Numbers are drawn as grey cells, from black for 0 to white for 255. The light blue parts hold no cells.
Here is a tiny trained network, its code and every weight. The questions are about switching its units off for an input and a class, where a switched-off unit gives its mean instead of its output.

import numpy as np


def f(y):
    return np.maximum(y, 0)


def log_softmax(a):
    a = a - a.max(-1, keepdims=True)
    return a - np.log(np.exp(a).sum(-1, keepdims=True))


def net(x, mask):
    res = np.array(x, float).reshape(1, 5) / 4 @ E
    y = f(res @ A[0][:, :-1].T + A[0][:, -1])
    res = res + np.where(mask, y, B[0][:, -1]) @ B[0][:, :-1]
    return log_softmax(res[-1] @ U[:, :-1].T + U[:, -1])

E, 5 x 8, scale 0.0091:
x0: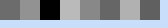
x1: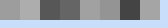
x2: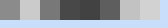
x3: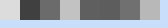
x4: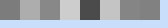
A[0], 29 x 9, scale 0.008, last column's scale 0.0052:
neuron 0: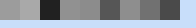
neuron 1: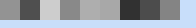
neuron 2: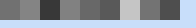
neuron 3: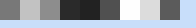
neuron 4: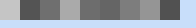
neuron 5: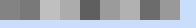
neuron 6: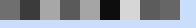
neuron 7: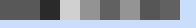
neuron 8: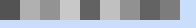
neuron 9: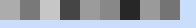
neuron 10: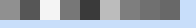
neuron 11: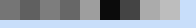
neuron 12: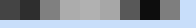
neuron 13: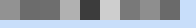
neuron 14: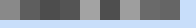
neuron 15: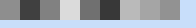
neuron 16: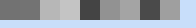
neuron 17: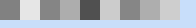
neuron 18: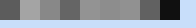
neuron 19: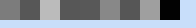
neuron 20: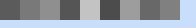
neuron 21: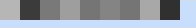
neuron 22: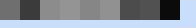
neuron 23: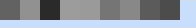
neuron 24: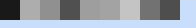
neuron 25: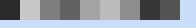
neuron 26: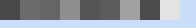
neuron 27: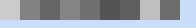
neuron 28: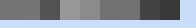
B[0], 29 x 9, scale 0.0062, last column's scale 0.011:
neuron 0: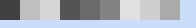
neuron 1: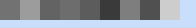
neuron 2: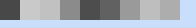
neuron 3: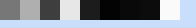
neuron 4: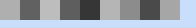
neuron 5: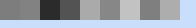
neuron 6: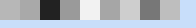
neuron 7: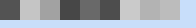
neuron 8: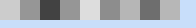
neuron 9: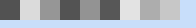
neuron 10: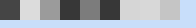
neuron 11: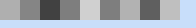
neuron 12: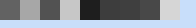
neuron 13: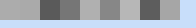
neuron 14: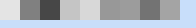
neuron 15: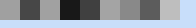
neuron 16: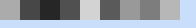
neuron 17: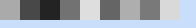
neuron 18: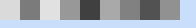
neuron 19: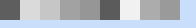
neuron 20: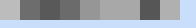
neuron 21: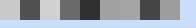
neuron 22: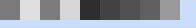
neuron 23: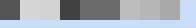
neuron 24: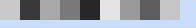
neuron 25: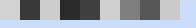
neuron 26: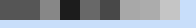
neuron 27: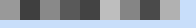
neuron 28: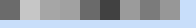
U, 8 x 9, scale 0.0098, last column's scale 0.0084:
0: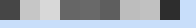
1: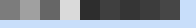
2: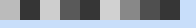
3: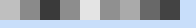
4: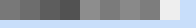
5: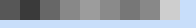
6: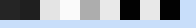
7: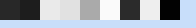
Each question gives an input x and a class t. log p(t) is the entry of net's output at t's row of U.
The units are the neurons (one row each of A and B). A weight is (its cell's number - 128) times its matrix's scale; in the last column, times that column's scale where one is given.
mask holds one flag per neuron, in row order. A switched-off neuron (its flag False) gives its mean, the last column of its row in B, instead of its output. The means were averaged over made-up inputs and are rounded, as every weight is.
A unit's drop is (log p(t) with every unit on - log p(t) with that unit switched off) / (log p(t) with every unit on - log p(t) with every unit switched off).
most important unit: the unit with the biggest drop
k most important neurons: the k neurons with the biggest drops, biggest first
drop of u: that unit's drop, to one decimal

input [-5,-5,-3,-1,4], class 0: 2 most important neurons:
(neuron 10; neuron 3)
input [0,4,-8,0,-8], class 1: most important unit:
neuron 12
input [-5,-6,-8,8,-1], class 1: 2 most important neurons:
(neuron 12; neuron 22)
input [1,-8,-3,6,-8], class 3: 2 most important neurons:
(neuron 6; neuron 11)
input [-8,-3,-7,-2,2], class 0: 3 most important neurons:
(neuron 10; neuron 3; neuron 9)
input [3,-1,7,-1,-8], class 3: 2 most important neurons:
(neuron 6; neuron 12)
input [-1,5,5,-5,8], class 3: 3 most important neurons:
(neuron 17; neuron 8; neuron 12)
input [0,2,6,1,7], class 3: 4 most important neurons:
(neuron 17; neuron 12; neuron 8; neuron 13)
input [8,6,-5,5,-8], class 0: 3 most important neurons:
(neuron 0; neuron 7; neuron 23)
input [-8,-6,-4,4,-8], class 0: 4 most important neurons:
(neuron 10; neuron 9; neuron 19; neuron 17)
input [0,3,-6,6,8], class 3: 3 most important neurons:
(neuron 3; neuron 13; neuron 8)
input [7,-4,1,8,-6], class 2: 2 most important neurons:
(neuron 15; neuron 4)
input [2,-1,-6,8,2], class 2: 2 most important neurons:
(neuron 3; neuron 15)
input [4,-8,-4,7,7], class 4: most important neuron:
(neuron 16)
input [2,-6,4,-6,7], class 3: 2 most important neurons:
(neuron 8; neuron 17)
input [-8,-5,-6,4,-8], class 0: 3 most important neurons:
(neuron 10; neuron 9; neuron 19)
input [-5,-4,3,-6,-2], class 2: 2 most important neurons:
(neuron 24; neuron 25)
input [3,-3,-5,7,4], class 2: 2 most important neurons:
(neuron 3; neuron 15)
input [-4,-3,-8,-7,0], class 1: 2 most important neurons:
(neuron 12; neuron 22)
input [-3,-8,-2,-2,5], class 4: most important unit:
neuron 10
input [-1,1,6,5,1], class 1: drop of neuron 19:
0.0
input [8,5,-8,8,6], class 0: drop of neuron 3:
0.3
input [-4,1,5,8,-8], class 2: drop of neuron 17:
0.3
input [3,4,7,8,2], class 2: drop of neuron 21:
0.2
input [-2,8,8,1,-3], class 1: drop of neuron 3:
0.9
